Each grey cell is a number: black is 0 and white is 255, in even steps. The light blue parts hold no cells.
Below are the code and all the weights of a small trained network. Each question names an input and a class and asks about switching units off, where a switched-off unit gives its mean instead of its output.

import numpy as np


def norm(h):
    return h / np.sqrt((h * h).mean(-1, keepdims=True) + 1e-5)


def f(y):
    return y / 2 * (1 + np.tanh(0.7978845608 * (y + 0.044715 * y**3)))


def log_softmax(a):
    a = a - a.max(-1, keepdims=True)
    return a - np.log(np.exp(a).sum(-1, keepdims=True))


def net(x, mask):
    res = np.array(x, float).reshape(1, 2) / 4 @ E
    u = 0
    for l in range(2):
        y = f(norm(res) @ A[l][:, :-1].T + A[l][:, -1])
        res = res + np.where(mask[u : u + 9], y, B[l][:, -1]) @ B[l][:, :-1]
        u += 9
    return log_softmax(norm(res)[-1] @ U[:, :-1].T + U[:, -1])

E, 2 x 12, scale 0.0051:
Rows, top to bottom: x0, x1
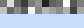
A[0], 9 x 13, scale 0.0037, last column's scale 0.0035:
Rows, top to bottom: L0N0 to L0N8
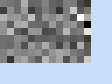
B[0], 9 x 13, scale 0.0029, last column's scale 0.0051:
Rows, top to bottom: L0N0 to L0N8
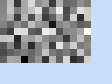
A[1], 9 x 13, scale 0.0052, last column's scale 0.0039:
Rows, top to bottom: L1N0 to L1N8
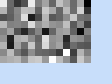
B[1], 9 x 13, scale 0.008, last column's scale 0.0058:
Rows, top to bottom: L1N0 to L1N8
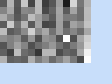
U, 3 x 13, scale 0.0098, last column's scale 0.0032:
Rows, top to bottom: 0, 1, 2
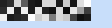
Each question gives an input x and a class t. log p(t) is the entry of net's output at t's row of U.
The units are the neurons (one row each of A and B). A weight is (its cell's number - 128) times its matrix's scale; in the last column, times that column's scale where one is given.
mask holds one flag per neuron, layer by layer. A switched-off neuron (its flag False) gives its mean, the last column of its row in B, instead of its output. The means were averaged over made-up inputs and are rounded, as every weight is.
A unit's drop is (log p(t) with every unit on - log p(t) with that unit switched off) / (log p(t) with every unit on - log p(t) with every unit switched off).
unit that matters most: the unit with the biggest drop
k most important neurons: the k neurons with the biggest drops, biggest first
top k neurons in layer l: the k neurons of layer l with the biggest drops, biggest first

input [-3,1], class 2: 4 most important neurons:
[L0N8 L0N4 L1N4 L1N7]
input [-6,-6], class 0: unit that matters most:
L0N2
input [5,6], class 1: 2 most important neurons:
[L0N8 L1N3]
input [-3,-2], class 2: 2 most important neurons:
[L0N8 L0N4]
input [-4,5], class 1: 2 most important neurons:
[L0N4 L1N0]
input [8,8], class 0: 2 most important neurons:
[L1N7 L0N1]
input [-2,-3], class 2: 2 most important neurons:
[L1N3 L1N0]
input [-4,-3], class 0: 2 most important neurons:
[L0N2 L1N8]
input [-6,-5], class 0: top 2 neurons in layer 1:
[L1N5 L1N8]
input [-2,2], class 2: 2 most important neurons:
[L0N8 L0N4]
